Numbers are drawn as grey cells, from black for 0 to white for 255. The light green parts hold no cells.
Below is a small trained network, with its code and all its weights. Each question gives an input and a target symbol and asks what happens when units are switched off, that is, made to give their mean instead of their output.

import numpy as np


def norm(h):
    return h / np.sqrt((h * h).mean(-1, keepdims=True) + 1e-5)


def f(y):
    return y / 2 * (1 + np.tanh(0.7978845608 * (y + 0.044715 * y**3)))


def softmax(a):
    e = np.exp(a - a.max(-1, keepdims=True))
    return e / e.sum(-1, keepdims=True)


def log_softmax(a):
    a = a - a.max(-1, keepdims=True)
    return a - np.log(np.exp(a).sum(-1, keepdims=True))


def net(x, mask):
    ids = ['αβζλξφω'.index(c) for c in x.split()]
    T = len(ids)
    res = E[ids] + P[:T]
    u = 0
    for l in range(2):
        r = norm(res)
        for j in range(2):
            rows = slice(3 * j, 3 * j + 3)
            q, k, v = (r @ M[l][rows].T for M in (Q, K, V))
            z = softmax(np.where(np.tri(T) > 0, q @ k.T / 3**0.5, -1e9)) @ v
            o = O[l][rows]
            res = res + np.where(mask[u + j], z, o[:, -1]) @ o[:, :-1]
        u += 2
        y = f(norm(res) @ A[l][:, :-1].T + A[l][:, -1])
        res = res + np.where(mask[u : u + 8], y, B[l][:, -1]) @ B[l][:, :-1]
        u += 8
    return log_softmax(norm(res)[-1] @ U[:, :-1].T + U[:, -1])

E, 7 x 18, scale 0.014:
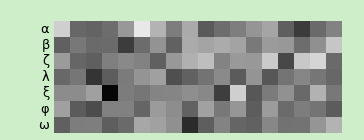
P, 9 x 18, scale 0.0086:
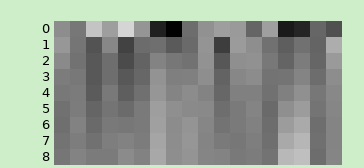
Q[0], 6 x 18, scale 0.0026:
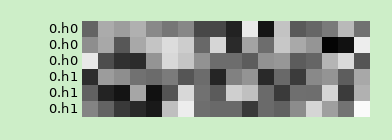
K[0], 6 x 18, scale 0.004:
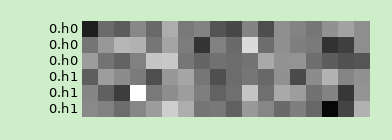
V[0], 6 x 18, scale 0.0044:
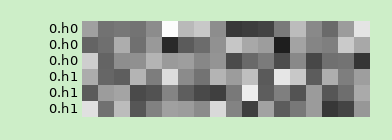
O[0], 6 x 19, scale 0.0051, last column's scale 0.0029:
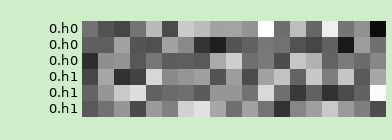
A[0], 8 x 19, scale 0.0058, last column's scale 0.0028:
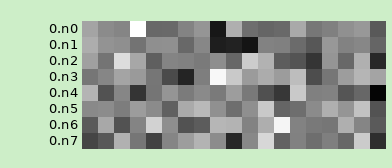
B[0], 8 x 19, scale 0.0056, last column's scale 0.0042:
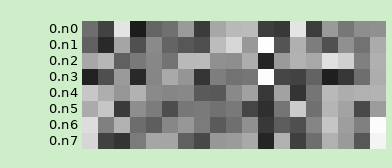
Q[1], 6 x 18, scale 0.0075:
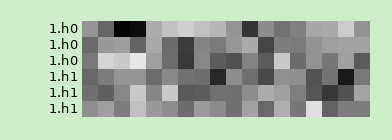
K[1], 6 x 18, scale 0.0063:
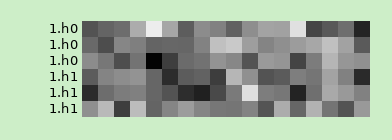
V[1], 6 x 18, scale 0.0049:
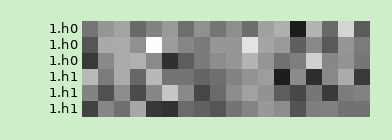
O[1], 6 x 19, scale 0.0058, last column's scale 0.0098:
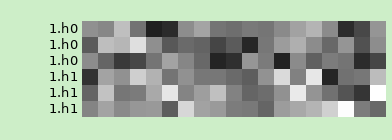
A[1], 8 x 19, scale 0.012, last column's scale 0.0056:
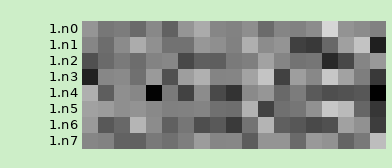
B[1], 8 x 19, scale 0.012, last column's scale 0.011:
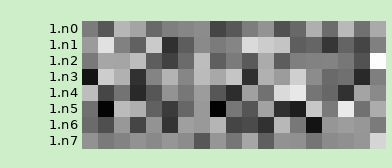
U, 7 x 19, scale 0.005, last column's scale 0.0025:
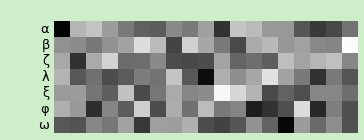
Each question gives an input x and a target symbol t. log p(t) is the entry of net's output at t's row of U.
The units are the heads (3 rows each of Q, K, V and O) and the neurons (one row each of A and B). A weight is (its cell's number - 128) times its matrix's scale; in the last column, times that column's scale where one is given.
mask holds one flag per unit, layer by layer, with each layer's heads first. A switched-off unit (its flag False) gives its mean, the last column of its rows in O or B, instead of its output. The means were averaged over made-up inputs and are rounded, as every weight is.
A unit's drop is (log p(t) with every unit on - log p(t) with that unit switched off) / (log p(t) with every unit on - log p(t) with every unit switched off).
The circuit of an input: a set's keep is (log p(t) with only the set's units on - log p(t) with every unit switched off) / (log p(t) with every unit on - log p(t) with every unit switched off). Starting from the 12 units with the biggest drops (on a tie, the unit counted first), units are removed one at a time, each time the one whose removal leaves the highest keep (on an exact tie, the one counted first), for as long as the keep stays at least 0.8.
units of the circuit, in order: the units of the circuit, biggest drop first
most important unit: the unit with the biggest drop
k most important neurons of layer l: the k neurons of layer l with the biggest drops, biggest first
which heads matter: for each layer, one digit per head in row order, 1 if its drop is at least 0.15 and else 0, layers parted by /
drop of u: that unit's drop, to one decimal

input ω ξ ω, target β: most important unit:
0.h1
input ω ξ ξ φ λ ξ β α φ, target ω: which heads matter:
11 / 11
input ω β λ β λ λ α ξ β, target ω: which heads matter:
10 / 11
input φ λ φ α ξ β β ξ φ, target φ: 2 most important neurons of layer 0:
0.n6; 0.n7
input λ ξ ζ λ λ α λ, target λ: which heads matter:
10 / 01
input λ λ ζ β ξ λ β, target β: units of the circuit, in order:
1.n2; 1.n5
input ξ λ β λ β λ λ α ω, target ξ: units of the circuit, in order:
0.h0; 1.h0; 1.h1; 1.n1
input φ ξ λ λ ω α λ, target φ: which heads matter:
10 / 11
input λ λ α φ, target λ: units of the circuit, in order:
0.h1; 1.h1; 1.n4
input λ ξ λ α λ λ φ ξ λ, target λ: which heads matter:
11 / 01
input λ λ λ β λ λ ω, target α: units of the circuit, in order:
0.n1; 1.n5
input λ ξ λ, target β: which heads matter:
10 / 01
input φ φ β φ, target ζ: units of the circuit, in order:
0.h1; 0.n4
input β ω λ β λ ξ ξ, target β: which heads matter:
11 / 01
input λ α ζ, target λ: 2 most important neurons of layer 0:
0.n6; 0.n3
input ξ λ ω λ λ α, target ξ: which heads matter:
11 / 11
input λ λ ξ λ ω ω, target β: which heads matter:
10 / 00
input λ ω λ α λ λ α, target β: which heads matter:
11 / 01
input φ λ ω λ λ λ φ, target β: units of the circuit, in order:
1.n2; 1.n5
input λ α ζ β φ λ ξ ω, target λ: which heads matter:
11 / 11
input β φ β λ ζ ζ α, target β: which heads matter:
10 / 00
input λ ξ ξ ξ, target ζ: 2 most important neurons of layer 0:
0.n4; 0.n2
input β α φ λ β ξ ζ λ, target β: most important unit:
0.h0
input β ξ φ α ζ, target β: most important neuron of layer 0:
0.n6
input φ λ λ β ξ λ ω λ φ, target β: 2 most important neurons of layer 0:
0.n0; 0.n4
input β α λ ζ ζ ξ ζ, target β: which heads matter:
01 / 01
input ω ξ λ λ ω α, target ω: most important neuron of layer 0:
0.n5
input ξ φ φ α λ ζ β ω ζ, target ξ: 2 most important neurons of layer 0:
0.n6; 0.n3
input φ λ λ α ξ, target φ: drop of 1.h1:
1.1
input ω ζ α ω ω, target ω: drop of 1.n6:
0.6
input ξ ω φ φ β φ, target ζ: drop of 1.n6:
0.0
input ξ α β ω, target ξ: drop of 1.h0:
1.1
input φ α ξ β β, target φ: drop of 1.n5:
0.1
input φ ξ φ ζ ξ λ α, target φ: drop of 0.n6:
0.2
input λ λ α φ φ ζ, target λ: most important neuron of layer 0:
0.n3
